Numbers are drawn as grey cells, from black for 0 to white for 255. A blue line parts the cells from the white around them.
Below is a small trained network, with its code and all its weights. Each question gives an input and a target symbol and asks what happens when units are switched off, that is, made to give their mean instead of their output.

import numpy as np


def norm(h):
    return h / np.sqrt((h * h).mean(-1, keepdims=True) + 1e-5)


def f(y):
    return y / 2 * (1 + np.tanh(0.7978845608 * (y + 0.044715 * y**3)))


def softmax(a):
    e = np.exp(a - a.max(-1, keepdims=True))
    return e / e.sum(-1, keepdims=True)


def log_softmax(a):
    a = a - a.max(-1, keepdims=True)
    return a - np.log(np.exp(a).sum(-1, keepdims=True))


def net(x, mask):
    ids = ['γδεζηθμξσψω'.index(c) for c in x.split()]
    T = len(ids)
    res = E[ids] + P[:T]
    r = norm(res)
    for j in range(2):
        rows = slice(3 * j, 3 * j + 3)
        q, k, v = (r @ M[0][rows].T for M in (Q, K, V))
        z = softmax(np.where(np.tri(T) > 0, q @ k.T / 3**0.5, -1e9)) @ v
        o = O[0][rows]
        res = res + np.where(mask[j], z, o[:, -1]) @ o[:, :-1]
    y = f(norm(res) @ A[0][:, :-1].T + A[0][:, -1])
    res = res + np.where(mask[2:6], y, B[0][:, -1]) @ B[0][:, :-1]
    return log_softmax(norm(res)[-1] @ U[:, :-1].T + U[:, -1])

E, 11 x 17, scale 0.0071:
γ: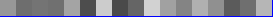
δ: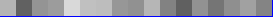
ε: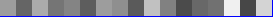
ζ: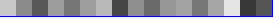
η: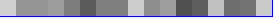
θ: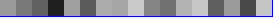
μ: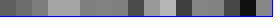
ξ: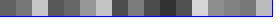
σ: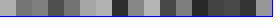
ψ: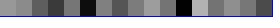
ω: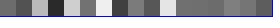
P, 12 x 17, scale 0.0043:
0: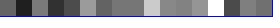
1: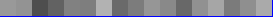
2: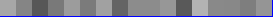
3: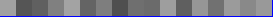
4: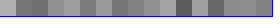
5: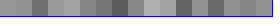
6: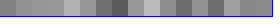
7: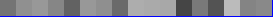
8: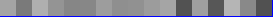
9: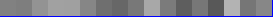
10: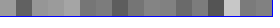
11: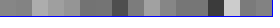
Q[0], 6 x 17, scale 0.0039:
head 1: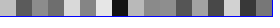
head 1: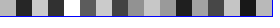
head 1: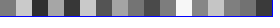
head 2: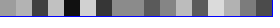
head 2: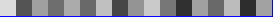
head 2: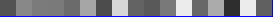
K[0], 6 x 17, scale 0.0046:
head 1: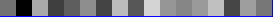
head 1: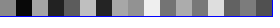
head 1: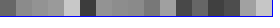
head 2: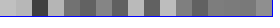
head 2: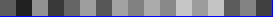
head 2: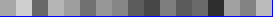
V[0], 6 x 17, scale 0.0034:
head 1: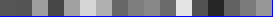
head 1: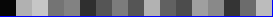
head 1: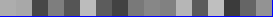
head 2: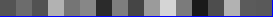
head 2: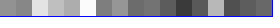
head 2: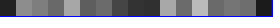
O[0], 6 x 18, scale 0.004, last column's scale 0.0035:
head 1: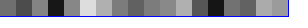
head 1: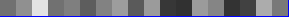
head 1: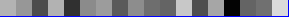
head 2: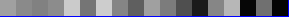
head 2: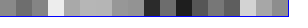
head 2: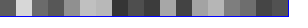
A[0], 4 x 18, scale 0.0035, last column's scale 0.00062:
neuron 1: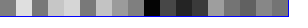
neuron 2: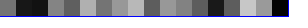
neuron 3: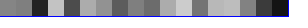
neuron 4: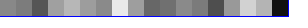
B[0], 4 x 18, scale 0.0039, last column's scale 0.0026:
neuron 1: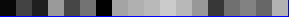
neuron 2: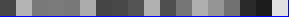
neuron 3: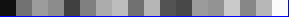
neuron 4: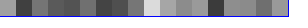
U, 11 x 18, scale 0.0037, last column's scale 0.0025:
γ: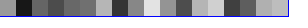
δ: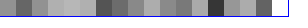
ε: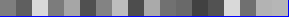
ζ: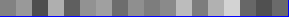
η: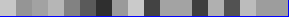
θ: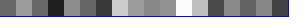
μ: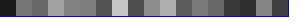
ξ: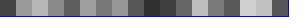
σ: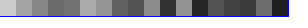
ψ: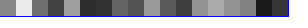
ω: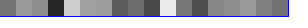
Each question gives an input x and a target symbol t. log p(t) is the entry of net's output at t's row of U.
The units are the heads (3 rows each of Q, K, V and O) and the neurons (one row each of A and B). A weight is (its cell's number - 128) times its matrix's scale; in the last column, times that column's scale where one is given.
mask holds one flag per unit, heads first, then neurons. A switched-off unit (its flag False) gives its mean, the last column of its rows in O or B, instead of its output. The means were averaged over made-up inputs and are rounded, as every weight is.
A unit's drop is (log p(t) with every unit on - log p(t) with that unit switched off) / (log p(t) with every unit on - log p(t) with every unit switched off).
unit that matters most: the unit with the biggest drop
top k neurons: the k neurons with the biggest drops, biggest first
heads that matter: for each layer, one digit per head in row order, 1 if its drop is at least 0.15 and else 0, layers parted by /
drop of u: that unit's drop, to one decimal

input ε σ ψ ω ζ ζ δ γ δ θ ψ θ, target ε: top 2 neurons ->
[neuron 1; neuron 2]
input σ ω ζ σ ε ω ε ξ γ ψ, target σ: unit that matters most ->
head 1
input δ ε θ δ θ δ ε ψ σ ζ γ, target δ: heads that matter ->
11
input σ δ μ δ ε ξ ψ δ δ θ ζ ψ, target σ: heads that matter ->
10
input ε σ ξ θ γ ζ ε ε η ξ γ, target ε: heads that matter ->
11
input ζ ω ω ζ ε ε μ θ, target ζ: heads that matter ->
10
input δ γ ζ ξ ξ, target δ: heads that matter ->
11
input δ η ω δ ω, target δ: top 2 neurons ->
[neuron 2; neuron 4]
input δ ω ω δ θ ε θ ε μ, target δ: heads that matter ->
11
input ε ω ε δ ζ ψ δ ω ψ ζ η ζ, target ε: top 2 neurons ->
[neuron 2; neuron 3]
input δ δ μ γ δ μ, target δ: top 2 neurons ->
[neuron 4; neuron 3]
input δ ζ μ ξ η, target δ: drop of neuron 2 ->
0.2
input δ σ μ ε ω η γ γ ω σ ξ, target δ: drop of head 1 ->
0.4
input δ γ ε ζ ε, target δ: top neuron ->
[neuron 2]
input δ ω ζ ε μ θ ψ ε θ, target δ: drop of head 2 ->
0.6
